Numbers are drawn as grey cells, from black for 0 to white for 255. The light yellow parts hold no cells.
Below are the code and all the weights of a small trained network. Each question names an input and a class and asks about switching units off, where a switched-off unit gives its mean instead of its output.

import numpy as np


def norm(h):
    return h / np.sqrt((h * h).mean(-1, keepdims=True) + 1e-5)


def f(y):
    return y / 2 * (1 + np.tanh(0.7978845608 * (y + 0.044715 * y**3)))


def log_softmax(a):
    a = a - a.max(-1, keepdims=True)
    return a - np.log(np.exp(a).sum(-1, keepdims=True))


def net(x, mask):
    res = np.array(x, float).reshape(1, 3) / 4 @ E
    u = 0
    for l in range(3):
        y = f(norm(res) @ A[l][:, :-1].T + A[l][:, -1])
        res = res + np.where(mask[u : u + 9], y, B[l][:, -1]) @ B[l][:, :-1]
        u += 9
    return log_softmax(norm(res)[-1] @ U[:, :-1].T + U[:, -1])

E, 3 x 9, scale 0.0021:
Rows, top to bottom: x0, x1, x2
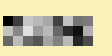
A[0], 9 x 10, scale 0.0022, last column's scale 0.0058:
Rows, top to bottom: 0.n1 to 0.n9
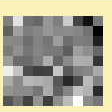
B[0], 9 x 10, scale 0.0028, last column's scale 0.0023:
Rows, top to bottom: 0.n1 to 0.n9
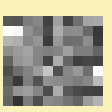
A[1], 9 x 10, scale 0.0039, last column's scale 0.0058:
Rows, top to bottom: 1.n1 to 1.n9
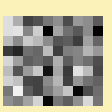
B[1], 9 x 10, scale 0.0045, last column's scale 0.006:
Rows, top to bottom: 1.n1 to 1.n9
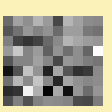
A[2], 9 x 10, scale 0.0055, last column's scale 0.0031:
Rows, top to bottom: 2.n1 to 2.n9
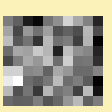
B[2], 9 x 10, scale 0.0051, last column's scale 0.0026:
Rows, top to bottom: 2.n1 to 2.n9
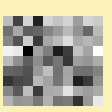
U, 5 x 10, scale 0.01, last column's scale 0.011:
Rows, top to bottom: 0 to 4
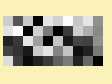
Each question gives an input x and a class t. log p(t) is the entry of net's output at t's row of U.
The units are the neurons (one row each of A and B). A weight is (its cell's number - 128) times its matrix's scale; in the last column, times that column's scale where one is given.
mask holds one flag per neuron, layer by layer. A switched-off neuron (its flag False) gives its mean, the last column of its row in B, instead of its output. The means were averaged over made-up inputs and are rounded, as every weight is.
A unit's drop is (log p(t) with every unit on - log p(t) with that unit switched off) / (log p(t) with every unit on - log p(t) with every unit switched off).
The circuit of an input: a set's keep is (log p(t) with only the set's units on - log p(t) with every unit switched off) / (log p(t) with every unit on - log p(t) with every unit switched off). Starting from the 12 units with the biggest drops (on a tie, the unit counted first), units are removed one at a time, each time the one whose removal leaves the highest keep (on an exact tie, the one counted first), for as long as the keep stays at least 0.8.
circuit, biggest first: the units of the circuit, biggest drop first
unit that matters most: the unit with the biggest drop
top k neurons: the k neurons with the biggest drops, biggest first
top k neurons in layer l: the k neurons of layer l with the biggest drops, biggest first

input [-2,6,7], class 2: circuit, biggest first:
1.n8
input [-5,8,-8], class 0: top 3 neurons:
1.n8, 1.n3, 1.n4
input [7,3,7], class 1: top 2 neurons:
1.n6, 2.n5
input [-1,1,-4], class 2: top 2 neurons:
1.n6, 2.n4
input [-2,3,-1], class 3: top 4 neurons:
2.n7, 1.n4, 0.n7, 0.n6
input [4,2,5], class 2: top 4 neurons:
0.n6, 1.n8, 2.n4, 1.n7
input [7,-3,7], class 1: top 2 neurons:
1.n6, 2.n5
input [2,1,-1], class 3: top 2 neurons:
1.n4, 2.n7
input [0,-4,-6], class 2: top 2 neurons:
1.n6, 2.n4
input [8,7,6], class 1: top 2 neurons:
2.n5, 2.n1
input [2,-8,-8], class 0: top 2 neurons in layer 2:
2.n1, 2.n9
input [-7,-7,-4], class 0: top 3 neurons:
2.n1, 1.n4, 0.n9
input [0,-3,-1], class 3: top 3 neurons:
1.n4, 2.n7, 1.n3
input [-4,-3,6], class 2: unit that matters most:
1.n8
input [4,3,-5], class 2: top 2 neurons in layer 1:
1.n7, 1.n1
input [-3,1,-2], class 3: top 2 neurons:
0.n6, 2.n7
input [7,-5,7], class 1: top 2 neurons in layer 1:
1.n3, 1.n6
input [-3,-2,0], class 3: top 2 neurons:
0.n6, 2.n7
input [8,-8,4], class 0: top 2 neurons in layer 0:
0.n6, 0.n9
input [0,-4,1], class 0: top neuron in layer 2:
2.n1
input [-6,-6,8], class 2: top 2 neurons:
1.n8, 2.n4
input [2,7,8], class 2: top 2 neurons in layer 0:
0.n9, 0.n6
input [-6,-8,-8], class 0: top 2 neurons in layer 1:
1.n8, 1.n4
